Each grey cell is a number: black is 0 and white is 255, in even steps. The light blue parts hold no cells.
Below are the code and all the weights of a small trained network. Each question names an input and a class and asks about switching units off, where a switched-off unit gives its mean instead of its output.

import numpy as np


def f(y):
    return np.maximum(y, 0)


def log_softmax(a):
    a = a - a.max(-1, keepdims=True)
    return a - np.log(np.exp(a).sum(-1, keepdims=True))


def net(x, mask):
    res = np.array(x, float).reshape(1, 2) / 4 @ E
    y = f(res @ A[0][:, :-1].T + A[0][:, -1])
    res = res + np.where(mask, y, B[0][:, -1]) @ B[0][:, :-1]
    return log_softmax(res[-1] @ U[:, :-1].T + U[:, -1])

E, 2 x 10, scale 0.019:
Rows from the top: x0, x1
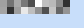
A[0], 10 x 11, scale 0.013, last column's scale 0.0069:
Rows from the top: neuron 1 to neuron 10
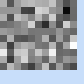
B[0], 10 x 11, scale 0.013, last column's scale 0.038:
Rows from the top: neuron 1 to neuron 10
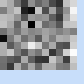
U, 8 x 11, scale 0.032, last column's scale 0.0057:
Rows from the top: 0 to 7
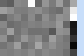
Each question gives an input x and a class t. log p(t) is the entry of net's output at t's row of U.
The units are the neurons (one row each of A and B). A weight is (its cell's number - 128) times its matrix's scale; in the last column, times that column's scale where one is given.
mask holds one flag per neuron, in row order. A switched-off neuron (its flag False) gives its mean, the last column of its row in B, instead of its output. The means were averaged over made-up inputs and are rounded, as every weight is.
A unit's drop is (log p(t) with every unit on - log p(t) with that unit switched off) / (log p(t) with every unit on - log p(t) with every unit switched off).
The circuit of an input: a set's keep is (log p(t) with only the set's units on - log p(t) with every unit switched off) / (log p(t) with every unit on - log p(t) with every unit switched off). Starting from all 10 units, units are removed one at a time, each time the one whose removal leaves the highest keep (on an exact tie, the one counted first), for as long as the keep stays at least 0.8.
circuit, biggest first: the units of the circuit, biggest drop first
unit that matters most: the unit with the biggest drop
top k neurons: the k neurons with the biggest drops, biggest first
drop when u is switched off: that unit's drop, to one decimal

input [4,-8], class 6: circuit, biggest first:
neuron 2
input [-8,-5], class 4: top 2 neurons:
neuron 4; neuron 7
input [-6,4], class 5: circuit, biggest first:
neuron 8; neuron 3
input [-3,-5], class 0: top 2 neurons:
neuron 2; neuron 4
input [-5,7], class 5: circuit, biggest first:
neuron 9; neuron 7
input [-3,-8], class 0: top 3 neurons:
neuron 2; neuron 4; neuron 10
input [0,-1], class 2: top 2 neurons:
neuron 7; neuron 2
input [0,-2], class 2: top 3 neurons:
neuron 7; neuron 2; neuron 4
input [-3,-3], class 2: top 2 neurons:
neuron 7; neuron 2
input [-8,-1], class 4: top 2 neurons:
neuron 7; neuron 3
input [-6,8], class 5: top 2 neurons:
neuron 9; neuron 7
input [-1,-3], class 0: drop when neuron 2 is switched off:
0.4
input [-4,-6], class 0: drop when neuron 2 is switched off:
0.3
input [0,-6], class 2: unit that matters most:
neuron 6
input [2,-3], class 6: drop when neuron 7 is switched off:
0.0
